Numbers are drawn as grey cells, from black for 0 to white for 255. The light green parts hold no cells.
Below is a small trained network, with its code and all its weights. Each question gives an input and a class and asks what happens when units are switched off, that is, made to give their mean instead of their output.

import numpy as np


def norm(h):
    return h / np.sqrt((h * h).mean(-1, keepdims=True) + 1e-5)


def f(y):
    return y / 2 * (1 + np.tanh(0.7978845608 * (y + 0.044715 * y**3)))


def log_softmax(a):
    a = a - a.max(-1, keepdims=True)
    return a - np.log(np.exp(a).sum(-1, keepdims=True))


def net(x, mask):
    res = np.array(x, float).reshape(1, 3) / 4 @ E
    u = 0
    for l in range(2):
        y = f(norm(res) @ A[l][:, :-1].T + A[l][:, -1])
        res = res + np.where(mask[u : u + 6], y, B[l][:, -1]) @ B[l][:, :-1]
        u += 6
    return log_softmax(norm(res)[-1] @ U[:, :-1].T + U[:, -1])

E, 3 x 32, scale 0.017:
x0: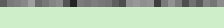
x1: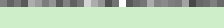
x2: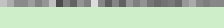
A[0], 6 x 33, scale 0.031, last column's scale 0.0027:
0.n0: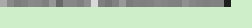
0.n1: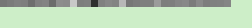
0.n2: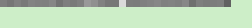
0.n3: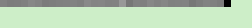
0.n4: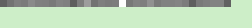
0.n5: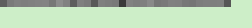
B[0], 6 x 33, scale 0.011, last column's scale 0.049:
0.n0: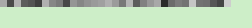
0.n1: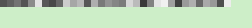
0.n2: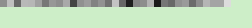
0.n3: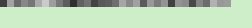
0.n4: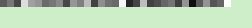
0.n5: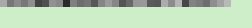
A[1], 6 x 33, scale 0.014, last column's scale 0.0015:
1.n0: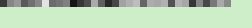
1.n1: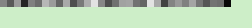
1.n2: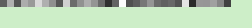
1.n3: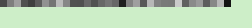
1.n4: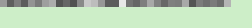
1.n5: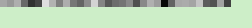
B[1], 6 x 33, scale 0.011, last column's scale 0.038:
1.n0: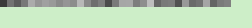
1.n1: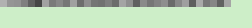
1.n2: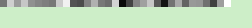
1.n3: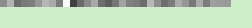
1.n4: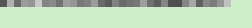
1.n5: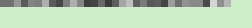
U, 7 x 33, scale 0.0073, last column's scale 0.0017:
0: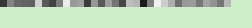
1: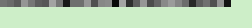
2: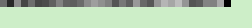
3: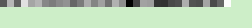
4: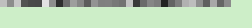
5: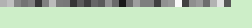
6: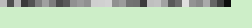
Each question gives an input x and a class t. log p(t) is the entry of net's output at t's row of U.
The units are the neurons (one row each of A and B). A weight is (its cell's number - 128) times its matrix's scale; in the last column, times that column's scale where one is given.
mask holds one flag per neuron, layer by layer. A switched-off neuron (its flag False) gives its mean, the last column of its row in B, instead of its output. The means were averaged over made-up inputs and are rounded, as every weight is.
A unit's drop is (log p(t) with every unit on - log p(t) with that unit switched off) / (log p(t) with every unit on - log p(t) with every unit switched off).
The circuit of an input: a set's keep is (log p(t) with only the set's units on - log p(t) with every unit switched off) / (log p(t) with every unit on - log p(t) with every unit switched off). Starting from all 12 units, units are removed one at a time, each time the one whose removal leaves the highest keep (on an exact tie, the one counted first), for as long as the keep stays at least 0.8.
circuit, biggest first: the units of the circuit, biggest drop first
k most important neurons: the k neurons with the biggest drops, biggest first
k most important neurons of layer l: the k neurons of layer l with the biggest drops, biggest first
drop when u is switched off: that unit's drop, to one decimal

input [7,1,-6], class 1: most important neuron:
(0.n5)
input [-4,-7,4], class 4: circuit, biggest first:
(0.n4, 0.n1, 0.n2)
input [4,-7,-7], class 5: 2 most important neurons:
(0.n5, 0.n4)
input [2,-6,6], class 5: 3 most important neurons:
(0.n4, 0.n1, 0.n0)
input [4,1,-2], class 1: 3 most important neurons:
(0.n5, 0.n2, 1.n2)
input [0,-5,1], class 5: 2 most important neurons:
(0.n4, 0.n1)
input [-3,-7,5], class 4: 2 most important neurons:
(0.n4, 0.n1)
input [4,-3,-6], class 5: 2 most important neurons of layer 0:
(0.n5, 0.n4)
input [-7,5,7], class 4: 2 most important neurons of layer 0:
(0.n0, 0.n4)
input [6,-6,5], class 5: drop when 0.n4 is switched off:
0.4
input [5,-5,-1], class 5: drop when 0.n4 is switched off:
0.3
